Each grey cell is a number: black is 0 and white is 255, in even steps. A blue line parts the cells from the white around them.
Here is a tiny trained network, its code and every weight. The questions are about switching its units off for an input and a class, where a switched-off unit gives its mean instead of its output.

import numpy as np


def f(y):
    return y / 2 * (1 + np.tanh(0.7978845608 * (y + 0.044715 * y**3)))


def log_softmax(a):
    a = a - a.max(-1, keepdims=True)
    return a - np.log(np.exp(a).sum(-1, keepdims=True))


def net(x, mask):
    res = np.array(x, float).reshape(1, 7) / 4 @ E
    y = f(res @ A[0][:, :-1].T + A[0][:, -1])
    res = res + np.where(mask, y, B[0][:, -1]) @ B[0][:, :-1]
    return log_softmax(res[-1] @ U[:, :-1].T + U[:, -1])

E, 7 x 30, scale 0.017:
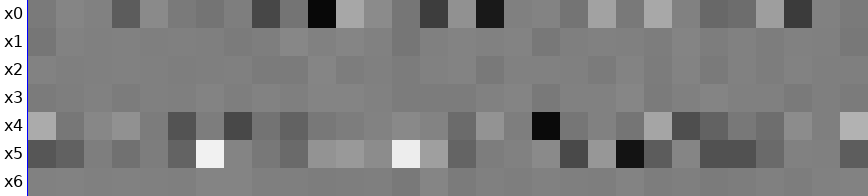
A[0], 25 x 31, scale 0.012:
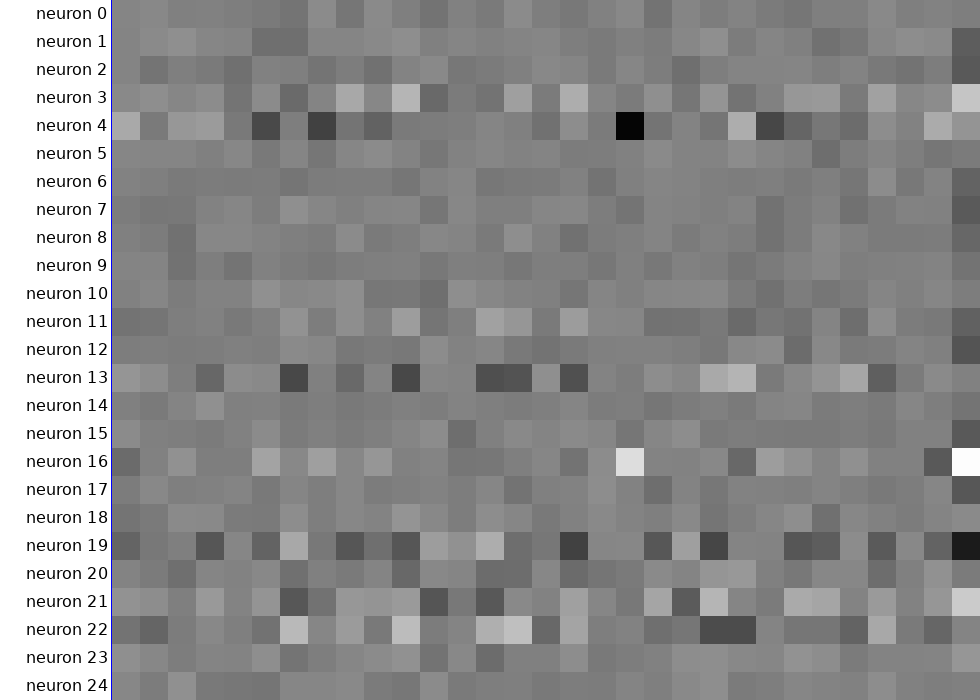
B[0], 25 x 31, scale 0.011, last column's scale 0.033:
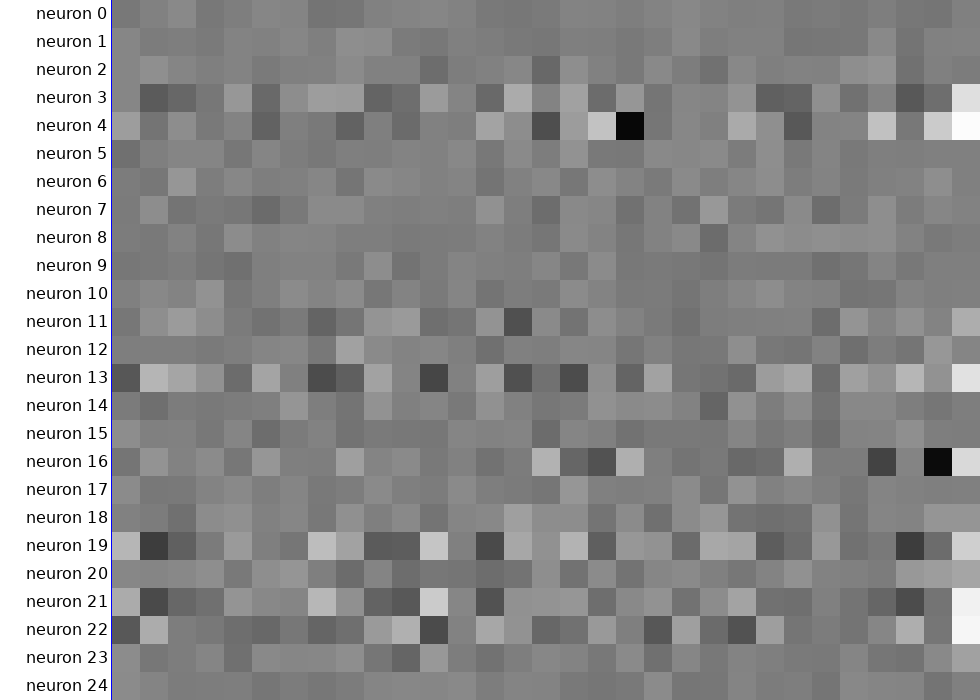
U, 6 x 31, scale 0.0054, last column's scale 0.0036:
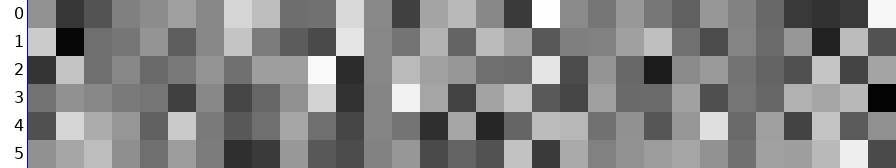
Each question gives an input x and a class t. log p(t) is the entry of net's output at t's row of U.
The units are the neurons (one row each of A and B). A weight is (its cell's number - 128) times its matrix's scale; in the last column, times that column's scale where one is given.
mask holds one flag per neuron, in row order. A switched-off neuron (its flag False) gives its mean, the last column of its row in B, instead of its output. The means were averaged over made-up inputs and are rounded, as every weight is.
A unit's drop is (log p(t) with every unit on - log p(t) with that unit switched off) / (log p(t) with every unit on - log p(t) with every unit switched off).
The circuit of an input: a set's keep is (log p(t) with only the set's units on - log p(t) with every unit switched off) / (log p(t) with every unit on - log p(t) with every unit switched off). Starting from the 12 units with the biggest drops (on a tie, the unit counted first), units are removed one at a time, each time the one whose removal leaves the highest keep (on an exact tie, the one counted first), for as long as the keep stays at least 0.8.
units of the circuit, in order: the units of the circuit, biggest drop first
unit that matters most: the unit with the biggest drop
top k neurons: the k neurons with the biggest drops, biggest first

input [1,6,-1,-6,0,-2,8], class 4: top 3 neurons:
[neuron 4; neuron 19; neuron 3]
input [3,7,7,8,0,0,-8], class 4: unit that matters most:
neuron 4
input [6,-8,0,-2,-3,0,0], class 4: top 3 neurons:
[neuron 13; neuron 21; neuron 3]
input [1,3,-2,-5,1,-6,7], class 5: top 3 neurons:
[neuron 13; neuron 19; neuron 16]
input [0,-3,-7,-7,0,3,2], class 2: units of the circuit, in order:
[neuron 4; neuron 21]
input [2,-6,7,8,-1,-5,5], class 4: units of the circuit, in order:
[neuron 13; neuron 4]
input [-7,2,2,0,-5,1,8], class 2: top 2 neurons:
[neuron 22; neuron 19]
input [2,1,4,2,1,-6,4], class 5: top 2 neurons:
[neuron 13; neuron 16]
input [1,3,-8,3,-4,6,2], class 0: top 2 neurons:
[neuron 19; neuron 13]
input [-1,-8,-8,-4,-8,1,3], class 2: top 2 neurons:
[neuron 21; neuron 19]
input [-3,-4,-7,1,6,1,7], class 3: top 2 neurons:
[neuron 19; neuron 21]
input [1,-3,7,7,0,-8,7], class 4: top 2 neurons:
[neuron 13; neuron 4]
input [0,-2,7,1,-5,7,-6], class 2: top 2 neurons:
[neuron 22; neuron 21]
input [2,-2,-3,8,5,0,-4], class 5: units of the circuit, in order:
[neuron 3]
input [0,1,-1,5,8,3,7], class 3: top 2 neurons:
[neuron 21; neuron 3]
